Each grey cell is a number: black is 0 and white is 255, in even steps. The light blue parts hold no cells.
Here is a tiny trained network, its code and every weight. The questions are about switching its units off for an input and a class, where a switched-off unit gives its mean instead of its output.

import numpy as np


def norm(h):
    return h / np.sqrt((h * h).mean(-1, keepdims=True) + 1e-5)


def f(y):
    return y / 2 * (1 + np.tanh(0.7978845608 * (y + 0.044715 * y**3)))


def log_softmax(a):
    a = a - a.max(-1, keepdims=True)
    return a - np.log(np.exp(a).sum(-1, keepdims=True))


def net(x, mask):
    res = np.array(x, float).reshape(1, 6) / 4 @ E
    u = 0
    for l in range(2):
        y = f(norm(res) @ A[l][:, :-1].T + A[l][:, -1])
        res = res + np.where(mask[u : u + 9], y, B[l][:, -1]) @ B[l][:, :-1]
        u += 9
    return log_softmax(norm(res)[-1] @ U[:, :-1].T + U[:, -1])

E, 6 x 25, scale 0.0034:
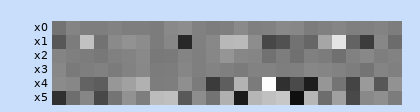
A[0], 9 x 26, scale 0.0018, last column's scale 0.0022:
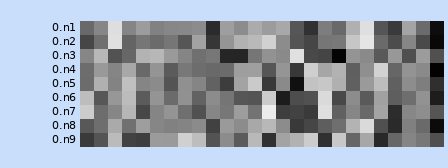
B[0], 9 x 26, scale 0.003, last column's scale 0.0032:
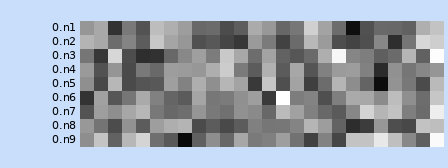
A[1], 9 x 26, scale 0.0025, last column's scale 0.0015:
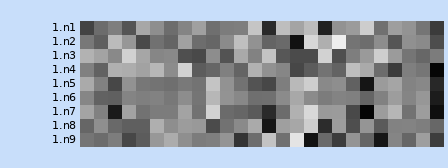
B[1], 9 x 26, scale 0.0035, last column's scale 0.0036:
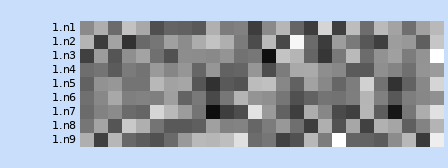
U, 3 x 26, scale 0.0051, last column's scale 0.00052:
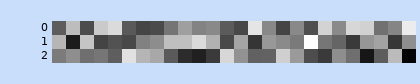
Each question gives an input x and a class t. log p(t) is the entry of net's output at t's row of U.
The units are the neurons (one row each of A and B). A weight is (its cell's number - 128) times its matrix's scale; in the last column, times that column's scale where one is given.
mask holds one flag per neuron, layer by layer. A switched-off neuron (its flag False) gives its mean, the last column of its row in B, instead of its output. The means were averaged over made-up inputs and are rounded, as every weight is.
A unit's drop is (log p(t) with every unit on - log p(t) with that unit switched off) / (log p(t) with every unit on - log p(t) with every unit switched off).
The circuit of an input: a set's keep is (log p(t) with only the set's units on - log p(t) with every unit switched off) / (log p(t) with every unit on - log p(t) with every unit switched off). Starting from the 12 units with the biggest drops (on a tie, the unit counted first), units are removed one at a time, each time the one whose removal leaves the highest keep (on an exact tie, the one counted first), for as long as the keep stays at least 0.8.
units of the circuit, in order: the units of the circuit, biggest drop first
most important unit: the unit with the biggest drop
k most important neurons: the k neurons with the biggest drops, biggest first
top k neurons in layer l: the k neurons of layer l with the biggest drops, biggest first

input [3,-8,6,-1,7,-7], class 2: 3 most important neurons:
1.n7; 0.n9; 1.n5
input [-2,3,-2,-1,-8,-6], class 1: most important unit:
1.n2
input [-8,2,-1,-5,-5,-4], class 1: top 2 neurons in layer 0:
0.n9; 0.n5
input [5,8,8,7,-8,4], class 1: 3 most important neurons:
1.n2; 0.n5; 1.n7
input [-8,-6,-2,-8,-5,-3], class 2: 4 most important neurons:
1.n7; 0.n3; 1.n5; 1.n9
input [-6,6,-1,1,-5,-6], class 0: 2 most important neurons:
1.n3; 0.n7
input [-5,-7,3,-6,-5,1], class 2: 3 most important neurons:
1.n7; 0.n3; 1.n5
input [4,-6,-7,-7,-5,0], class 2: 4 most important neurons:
1.n7; 0.n3; 1.n5; 1.n9
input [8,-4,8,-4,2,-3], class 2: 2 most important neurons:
0.n9; 1.n7
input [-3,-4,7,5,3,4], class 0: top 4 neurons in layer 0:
0.n8; 0.n2; 0.n1; 0.n9
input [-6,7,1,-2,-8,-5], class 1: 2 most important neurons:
1.n2; 0.n5
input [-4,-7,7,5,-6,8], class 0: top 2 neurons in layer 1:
1.n1; 1.n8
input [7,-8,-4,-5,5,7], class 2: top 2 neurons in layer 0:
0.n6; 0.n7
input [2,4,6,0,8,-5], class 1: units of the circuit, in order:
1.n9
